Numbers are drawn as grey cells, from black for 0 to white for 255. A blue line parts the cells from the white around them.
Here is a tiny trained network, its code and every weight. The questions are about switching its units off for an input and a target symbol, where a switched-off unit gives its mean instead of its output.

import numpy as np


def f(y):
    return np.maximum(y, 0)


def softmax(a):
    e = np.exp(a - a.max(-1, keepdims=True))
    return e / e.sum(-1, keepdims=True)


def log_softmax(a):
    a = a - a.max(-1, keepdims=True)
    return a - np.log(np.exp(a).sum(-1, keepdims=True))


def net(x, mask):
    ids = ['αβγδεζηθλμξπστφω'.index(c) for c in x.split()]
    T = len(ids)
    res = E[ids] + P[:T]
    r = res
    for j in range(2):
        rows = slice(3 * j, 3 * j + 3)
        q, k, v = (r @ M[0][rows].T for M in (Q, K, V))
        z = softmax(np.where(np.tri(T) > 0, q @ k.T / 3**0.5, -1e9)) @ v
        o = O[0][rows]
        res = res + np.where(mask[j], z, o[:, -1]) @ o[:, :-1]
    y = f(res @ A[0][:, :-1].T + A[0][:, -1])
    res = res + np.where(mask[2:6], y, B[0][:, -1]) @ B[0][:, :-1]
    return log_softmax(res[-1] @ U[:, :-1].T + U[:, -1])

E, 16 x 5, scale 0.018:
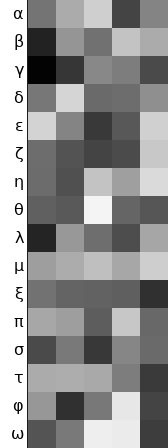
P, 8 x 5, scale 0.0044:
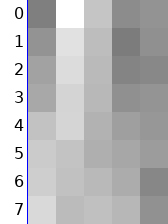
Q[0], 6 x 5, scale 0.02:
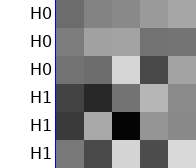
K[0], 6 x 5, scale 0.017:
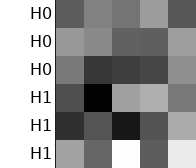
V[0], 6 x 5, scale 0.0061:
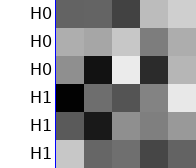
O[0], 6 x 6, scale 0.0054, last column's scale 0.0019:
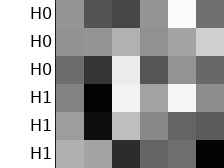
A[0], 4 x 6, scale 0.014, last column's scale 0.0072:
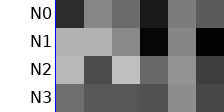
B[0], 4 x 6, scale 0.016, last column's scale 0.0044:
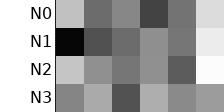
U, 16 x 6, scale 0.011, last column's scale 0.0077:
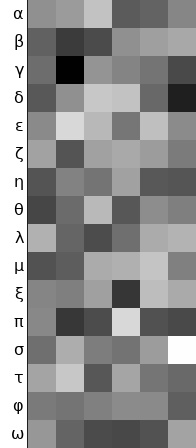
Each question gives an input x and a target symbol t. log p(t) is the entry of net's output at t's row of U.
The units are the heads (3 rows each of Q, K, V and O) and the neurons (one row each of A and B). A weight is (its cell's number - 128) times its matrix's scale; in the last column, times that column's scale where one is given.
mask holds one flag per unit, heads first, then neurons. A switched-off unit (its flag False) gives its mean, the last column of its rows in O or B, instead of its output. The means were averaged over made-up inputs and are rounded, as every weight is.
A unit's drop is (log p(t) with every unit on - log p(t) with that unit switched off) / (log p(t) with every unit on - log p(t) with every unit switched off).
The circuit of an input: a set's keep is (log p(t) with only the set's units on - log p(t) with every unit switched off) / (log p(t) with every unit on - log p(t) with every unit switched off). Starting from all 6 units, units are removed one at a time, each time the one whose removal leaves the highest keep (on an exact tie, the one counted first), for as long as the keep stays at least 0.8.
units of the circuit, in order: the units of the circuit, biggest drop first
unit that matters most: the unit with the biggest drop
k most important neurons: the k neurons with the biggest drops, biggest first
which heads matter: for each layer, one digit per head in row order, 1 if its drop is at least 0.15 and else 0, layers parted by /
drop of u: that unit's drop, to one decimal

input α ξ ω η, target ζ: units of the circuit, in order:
[H1 N2]
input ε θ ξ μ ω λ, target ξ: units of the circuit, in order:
[N0 N2]
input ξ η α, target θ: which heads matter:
00
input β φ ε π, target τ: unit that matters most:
H1
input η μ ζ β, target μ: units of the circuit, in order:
[H1 N2]
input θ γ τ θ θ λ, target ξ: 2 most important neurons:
[N0 N1]
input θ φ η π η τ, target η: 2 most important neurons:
[N1 N0]
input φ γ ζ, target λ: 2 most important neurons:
[N3 N1]
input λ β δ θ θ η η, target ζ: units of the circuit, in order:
[N2 H1]
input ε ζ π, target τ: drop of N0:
0.0
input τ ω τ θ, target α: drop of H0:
0.4
